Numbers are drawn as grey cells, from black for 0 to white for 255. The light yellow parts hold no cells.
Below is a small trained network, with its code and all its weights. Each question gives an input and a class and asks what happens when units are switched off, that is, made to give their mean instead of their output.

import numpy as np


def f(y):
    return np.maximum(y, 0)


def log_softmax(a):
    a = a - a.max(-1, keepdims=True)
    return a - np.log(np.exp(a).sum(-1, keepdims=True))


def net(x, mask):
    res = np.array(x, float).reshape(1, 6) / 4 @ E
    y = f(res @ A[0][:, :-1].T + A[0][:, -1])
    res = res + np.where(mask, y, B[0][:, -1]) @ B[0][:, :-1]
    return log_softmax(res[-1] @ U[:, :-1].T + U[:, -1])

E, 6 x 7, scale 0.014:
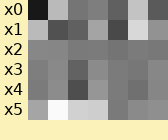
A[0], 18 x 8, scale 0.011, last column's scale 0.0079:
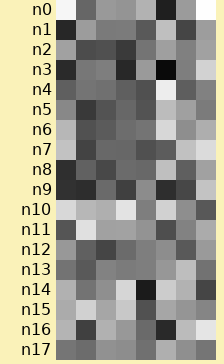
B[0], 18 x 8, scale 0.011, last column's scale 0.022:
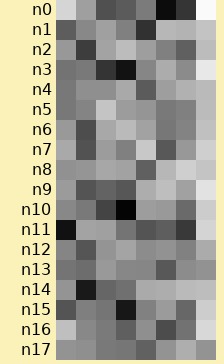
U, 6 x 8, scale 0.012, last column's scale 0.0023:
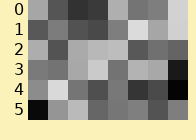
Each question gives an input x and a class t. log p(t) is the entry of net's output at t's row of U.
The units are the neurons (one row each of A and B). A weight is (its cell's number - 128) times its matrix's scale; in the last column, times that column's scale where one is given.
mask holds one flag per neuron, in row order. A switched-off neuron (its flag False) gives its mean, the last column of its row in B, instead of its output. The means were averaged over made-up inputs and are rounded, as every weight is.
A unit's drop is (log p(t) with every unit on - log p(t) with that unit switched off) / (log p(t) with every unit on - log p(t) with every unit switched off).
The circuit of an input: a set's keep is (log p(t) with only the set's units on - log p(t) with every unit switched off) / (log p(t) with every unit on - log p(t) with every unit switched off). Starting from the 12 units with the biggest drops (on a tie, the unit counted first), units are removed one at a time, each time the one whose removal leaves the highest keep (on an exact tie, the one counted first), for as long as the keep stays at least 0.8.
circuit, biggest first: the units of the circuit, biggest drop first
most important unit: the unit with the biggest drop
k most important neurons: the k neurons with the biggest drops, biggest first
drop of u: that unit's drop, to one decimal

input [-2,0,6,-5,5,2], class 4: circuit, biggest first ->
n9, n14
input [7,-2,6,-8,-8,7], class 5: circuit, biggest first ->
n11
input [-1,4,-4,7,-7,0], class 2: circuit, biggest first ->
n3, n9
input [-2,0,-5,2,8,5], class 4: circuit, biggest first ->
n9, n11
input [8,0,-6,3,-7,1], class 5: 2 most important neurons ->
n9, n3
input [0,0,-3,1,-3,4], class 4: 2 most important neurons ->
n9, n3
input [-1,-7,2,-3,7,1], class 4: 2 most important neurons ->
n11, n14
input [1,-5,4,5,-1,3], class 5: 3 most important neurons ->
n0, n11, n16
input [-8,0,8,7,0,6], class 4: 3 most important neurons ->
n0, n9, n3
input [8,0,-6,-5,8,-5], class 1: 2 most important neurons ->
n9, n3
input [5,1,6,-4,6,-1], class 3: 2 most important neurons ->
n3, n10
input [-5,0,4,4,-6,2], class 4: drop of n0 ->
0.2
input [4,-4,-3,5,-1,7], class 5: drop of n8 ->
0.0
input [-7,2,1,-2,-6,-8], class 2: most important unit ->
n2
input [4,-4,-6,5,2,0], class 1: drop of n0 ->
0.1
